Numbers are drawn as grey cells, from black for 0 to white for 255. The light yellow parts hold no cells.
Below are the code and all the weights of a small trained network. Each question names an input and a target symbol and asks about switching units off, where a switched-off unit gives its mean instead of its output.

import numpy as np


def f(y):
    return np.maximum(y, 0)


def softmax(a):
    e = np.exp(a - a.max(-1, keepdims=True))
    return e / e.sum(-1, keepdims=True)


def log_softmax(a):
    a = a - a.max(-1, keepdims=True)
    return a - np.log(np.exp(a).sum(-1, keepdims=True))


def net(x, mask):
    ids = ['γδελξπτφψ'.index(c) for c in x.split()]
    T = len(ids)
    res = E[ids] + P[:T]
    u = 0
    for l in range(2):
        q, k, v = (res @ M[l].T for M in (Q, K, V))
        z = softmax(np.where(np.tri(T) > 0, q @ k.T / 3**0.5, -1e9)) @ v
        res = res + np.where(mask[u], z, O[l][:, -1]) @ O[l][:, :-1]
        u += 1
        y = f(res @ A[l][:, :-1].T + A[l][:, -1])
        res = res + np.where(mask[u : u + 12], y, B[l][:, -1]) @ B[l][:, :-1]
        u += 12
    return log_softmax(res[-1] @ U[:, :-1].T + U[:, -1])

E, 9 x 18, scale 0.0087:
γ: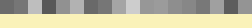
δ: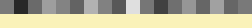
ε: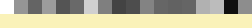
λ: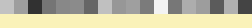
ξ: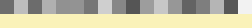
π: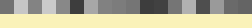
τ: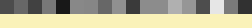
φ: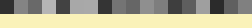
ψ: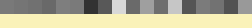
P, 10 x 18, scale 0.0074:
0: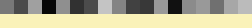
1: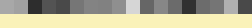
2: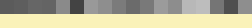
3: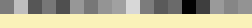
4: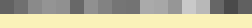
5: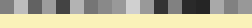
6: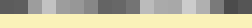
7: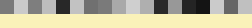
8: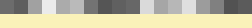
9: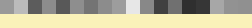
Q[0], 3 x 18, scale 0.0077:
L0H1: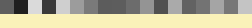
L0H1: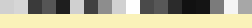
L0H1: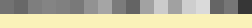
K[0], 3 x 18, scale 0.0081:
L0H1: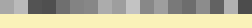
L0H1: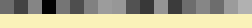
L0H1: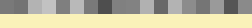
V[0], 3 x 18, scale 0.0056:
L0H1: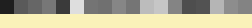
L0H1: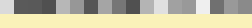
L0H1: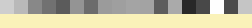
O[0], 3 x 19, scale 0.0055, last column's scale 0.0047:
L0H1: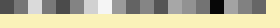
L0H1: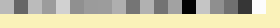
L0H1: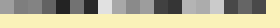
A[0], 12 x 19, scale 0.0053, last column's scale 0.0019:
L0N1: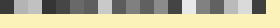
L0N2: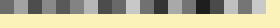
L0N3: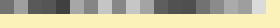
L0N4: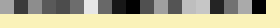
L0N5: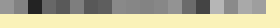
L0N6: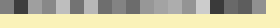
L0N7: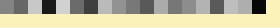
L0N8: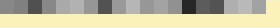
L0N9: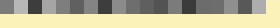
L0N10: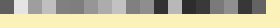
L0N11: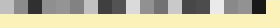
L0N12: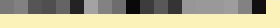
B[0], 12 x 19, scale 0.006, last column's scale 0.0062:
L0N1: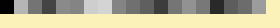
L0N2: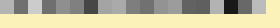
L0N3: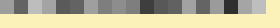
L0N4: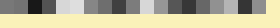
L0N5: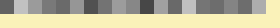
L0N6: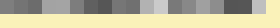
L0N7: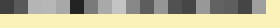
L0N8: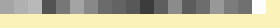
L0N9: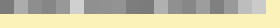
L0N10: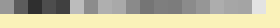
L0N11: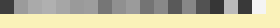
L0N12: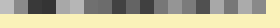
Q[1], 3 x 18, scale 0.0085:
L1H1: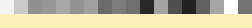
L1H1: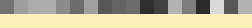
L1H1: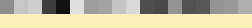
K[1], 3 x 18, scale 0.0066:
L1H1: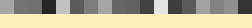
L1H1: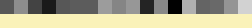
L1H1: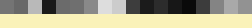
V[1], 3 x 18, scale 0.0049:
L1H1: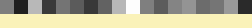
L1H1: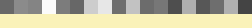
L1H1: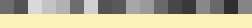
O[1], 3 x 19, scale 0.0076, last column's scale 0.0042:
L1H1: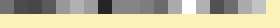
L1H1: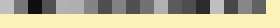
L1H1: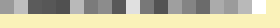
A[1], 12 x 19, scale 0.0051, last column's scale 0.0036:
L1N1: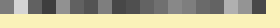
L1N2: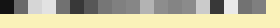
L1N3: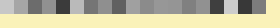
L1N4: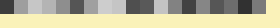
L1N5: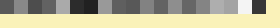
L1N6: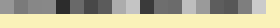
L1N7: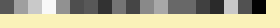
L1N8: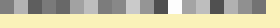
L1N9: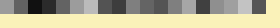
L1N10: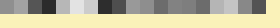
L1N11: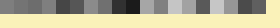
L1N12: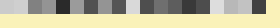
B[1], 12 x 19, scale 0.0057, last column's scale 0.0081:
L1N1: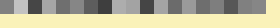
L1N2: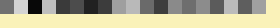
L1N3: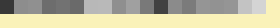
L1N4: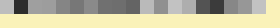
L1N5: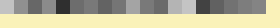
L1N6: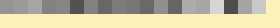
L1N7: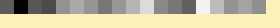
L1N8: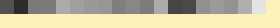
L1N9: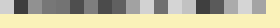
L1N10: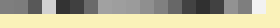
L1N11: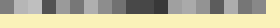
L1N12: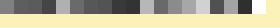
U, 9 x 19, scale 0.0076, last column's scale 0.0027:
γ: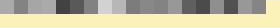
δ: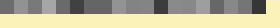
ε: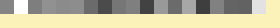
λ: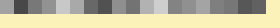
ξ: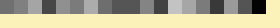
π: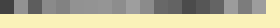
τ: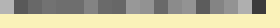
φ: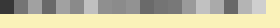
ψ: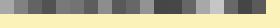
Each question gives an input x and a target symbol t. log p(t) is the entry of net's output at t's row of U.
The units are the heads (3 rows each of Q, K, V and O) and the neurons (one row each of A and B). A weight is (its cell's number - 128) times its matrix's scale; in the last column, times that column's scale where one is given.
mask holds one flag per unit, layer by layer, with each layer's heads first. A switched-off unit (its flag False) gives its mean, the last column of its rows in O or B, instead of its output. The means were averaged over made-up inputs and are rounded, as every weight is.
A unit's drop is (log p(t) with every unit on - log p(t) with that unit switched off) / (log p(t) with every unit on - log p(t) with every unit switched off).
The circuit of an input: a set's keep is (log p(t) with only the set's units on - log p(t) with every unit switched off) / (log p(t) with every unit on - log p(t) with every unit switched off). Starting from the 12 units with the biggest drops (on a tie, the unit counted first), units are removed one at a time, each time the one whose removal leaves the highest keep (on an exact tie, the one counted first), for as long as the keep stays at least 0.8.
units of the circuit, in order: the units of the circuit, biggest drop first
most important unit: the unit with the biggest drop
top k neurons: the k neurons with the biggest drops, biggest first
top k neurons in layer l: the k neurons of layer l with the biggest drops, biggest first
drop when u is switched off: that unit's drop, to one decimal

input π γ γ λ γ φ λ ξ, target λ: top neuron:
L1N7
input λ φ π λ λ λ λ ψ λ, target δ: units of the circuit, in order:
L0H1, L1H1, L1N2
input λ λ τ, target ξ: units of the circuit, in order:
L1N11, L0H1, L1H1, L1N4
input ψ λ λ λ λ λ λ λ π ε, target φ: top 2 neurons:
L0N7, L0N11
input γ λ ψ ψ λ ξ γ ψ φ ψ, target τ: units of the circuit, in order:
L0N7, L1H1, L1N9, L0N10
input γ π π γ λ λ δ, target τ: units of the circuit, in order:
L1H1, L0N8, L1N9, L0N9
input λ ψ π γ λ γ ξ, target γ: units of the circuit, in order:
L1H1, L0H1, L1N12
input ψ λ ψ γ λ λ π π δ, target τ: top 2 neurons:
L1N9, L0N8
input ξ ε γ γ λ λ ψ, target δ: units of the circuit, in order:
L1H1, L1N2, L0N11, L0N6
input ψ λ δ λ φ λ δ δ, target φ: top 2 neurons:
L0N7, L0N10
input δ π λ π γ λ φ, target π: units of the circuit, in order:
L0N4, L1H1, L0H1
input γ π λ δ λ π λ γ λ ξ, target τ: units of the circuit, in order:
L1H1, L0N7, L1N9, L0N10
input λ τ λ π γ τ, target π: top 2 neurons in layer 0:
L0N11, L0N7
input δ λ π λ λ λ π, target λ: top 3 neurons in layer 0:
L0N8, L0N3, L0N2
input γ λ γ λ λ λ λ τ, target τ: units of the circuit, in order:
L1H1, L0N7, L1N9
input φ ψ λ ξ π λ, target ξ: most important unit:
L1N12
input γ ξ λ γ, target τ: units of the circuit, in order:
L1H1, L0N7, L1N9, L0N10
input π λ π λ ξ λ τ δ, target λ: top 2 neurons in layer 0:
L0N11, L0N2
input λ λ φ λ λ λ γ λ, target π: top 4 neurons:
L0N7, L0N11, L1N10, L0N10
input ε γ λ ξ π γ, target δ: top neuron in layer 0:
L0N12
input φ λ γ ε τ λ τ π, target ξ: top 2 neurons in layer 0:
L0N2, L0N11
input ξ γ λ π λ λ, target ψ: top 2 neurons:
L1N12, L0N7
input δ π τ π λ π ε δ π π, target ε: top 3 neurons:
L0N2, L0N11, L0N5
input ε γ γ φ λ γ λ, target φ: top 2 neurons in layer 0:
L0N1, L0N11
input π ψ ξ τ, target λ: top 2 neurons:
L1N7, L1N4
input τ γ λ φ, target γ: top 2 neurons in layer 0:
L0N12, L0N2
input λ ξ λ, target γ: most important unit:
L0H1
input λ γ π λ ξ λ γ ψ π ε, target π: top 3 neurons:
L0N11, L0N7, L1N10
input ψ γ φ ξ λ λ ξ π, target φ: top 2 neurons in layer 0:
L0N7, L0N10
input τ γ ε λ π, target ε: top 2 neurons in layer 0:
L0N8, L0N10
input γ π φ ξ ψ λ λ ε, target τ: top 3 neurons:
L0N7, L1N9, L0N10
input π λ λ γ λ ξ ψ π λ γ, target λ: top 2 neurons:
L1N7, L1N4
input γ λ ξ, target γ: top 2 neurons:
L1N12, L0N11
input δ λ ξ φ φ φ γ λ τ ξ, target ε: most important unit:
L0H1
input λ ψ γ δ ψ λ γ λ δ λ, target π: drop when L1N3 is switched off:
0.2
